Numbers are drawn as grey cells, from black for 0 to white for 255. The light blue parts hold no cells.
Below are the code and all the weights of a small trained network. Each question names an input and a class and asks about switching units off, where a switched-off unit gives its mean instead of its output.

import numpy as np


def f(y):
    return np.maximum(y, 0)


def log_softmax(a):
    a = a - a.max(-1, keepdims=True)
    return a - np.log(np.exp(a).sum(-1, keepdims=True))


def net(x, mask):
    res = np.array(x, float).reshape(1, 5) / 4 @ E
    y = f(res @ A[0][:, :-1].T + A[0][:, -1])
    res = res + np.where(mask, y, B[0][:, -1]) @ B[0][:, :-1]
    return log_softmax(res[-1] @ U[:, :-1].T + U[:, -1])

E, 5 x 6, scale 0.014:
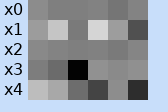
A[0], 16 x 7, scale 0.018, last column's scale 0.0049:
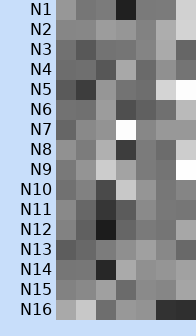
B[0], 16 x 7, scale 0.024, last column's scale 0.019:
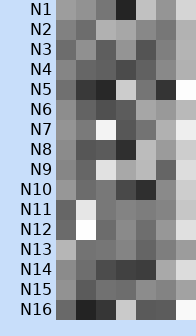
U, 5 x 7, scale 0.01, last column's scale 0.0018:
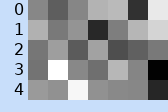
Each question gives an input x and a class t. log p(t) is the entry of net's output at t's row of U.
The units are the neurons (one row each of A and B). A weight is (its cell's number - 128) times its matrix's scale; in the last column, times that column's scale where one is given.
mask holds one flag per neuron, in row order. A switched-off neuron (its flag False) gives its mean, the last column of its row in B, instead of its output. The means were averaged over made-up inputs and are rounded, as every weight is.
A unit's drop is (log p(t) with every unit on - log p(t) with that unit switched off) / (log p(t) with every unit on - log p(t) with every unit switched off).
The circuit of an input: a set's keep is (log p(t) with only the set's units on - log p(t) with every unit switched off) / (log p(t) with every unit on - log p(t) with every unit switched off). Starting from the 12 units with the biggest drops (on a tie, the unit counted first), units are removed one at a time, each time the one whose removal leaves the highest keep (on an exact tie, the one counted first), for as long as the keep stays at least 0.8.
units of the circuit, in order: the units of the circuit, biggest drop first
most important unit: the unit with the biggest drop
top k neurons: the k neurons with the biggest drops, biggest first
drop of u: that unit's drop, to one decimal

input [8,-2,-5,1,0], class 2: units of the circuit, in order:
N7
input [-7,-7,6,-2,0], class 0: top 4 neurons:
N5; N7; N14; N10
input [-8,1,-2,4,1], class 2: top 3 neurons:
N7; N1; N8
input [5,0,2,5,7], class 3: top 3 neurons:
N5; N12; N11
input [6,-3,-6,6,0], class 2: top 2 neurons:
N14; N7
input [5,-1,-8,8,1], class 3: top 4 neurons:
N12; N16; N11; N5
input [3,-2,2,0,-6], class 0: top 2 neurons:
N5; N12
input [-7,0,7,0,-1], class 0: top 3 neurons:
N7; N12; N14
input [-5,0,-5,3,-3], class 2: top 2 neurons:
N1; N8
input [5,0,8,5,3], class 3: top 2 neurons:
N5; N12
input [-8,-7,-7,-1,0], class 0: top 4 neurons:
N5; N7; N14; N10
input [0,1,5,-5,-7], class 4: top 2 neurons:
N7; N16
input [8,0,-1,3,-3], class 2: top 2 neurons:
N1; N8
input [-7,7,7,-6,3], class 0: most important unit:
N16
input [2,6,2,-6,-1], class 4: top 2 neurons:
N5; N7
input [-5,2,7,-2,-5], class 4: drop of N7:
0.1
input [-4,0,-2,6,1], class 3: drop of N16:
0.6
